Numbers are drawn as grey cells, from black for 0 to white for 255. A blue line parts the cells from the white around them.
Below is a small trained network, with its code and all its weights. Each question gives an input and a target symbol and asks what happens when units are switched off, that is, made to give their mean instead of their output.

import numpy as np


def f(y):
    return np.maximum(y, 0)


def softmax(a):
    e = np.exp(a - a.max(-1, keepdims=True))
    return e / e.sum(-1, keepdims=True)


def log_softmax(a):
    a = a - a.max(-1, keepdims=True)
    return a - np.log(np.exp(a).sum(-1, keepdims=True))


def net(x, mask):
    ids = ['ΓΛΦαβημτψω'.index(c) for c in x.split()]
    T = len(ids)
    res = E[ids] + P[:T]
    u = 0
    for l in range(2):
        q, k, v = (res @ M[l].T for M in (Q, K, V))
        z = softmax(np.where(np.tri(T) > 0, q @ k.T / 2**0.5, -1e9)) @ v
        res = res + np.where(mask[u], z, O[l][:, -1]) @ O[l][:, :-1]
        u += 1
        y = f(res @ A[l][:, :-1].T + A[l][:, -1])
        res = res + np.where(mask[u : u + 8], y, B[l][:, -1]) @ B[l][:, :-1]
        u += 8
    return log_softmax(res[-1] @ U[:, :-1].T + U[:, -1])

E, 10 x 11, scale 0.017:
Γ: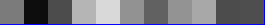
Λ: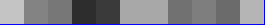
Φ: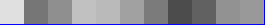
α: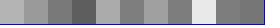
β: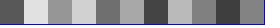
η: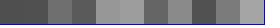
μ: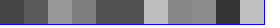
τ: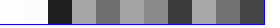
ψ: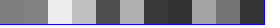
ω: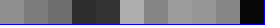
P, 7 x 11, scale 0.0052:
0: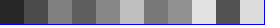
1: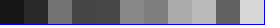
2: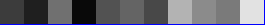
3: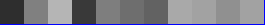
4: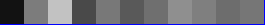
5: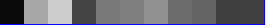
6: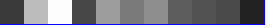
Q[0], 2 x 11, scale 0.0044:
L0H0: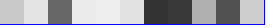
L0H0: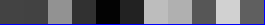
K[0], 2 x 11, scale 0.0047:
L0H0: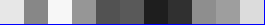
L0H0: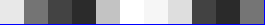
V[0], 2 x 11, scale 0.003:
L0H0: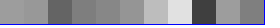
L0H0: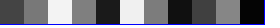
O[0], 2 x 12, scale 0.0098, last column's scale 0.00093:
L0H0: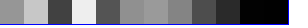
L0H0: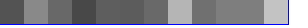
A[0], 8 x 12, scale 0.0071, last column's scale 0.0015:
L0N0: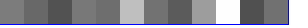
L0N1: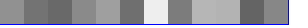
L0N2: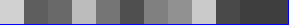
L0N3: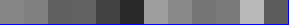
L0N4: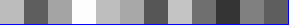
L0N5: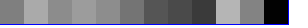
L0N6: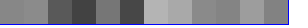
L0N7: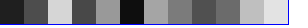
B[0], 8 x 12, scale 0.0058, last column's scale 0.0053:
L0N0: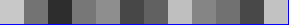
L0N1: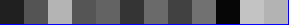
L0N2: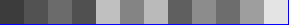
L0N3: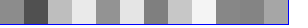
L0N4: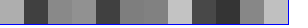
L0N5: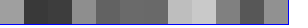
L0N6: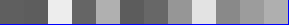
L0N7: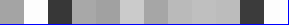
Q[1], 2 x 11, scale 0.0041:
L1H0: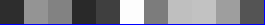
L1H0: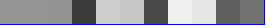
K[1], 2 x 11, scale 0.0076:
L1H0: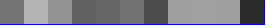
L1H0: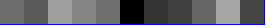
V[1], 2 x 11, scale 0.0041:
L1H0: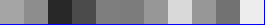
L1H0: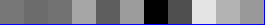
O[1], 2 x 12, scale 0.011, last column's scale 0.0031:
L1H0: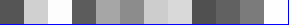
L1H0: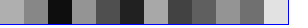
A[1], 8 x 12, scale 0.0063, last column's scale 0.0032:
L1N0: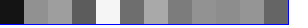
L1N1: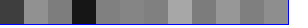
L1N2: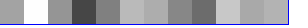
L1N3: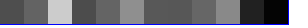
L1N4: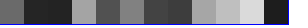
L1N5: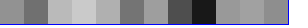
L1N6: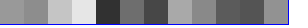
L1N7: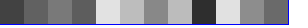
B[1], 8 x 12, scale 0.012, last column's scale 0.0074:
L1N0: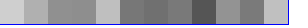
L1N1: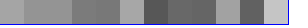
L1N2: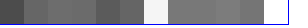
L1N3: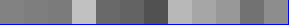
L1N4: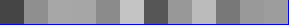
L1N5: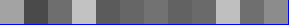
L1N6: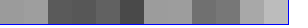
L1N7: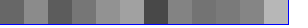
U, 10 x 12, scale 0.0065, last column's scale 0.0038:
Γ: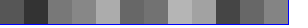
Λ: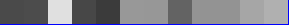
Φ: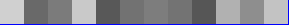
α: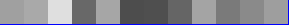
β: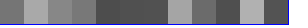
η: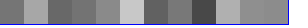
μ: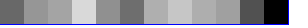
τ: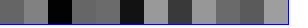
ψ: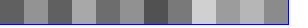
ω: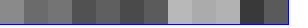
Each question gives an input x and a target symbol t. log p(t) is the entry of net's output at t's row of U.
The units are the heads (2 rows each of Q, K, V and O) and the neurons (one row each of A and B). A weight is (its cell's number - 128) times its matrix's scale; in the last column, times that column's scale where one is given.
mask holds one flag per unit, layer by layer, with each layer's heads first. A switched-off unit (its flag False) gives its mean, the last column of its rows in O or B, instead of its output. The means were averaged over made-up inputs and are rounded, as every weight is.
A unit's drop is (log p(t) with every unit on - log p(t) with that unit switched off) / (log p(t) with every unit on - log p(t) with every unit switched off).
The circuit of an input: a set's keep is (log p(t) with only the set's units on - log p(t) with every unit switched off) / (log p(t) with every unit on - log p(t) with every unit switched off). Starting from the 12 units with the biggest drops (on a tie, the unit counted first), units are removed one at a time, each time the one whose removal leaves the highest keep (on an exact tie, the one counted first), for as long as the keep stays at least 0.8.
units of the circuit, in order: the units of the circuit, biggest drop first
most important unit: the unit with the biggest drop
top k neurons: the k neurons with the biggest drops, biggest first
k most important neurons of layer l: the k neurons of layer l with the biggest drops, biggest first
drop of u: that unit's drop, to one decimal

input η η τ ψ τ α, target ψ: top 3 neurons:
[L1N4, L1N2, L0N3]
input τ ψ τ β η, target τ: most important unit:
L0H0
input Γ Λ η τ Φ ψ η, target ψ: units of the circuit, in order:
[L1H0, L1N4, L0N7]
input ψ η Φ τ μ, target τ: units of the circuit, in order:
[L1H0, L0N7]
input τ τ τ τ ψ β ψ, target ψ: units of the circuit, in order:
[L1H0, L1N4, L0H0]
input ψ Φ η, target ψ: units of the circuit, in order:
[L1H0, L1N4]
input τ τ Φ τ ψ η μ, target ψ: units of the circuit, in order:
[L1H0, L1N4, L0N7]
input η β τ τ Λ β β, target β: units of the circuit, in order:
[L1N6, L0N4]
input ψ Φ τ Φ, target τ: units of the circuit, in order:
[L0H0, L1H0, L0N7, L1N2]
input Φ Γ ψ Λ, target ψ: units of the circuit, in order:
[L1H0, L1N4]
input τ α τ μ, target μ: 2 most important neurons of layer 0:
[L0N7, L0N3]
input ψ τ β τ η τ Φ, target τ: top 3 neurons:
[L1N2, L0N7, L0N3]
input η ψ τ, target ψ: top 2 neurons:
[L1N4, L0N3]
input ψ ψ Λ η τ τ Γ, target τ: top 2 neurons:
[L0N7, L0N3]
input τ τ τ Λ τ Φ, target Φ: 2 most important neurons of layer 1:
[L1N5, L1N2]
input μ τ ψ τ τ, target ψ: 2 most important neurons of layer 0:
[L0N3, L0N6]
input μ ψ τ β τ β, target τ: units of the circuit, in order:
[L1H0]
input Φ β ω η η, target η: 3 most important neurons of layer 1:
[L1N7, L1N1, L1N0]
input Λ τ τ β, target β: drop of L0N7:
0.1
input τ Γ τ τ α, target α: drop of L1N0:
0.3
